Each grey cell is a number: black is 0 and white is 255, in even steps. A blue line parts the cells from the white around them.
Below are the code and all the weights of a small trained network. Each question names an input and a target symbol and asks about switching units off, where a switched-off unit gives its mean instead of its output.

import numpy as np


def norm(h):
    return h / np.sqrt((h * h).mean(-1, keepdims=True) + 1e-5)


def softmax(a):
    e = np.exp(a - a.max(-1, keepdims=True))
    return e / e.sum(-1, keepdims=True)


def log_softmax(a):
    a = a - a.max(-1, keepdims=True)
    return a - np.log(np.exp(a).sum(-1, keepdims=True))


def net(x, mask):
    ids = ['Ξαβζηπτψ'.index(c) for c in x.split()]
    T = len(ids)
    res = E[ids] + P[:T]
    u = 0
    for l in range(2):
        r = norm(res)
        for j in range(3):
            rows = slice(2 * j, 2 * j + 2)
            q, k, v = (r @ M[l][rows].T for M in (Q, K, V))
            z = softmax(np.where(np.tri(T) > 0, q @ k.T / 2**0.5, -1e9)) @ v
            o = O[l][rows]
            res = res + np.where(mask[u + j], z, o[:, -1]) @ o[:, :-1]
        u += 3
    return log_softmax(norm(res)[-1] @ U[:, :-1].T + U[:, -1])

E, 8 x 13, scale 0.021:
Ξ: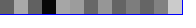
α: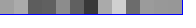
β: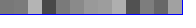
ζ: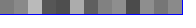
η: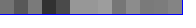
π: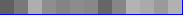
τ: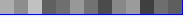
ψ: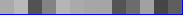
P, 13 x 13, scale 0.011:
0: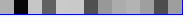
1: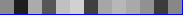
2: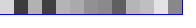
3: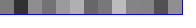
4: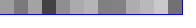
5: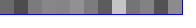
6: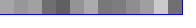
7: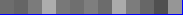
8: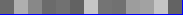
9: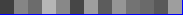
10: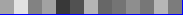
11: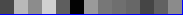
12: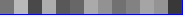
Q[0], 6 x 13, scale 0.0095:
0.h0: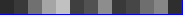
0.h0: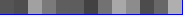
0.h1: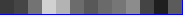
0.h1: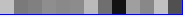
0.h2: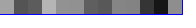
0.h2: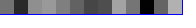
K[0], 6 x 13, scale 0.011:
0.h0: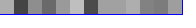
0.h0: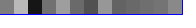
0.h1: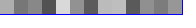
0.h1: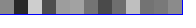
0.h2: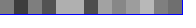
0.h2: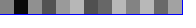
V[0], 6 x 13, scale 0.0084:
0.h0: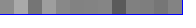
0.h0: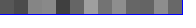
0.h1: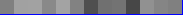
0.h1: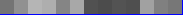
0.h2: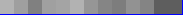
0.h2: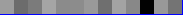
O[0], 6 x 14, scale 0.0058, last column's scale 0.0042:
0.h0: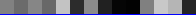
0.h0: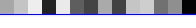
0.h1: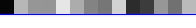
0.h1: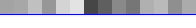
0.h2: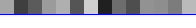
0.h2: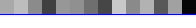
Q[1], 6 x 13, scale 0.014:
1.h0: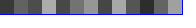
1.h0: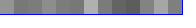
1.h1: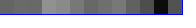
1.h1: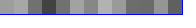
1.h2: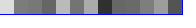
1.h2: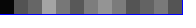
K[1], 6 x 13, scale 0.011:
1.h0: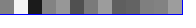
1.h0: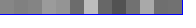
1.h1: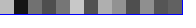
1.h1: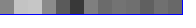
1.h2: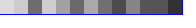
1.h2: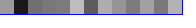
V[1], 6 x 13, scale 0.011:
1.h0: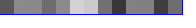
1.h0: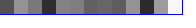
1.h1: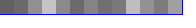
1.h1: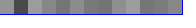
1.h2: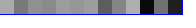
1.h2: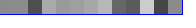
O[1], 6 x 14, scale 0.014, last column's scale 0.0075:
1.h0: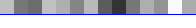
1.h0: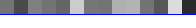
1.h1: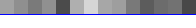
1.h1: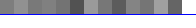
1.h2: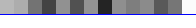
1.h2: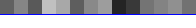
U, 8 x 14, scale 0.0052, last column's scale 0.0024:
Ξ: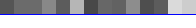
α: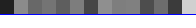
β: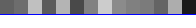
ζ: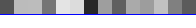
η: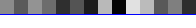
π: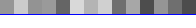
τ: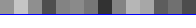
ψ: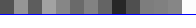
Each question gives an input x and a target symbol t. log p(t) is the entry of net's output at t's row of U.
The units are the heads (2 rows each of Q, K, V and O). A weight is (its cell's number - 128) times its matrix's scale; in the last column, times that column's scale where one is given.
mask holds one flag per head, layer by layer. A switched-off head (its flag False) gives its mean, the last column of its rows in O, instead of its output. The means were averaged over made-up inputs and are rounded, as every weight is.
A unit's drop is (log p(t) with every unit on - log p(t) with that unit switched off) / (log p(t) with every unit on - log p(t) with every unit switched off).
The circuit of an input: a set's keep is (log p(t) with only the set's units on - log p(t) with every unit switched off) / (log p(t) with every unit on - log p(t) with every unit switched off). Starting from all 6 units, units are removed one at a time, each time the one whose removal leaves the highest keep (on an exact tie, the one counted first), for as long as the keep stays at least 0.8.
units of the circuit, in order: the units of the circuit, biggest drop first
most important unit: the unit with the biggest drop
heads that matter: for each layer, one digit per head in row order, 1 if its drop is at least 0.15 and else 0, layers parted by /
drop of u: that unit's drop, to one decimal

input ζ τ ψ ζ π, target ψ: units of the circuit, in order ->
0.h2, 1.h2
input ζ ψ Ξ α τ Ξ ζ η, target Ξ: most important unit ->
1.h0
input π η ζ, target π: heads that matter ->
000 / 010
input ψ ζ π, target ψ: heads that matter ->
000 / 001
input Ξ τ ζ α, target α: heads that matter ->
000 / 100
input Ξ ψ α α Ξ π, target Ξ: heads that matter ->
000 / 100
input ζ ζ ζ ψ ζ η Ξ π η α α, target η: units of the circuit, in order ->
0.h1, 1.h2
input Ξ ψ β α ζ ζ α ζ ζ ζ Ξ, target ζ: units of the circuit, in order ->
1.h2, 1.h1
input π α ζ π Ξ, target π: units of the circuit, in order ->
1.h1, 1.h2
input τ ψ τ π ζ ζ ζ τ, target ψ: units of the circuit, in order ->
0.h0, 1.h2
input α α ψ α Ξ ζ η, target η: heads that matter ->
110 / 000
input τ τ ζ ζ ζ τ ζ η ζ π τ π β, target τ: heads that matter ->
001 / 001
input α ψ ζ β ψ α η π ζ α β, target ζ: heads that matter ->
100 / 011
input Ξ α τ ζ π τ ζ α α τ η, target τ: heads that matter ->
100 / 001
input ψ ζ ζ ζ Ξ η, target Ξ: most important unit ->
1.h0
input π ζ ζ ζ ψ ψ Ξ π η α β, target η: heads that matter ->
110 / 001
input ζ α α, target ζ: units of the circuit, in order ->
0.h1, 1.h2
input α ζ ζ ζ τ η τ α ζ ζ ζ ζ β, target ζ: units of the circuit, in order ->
0.h0, 0.h1, 1.h2
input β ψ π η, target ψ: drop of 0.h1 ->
0.0
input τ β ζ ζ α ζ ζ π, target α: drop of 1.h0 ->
0.5
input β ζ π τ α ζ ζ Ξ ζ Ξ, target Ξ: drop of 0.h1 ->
0.0
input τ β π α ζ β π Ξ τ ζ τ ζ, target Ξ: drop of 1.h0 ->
0.9
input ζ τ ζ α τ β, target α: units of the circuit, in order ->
1.h0
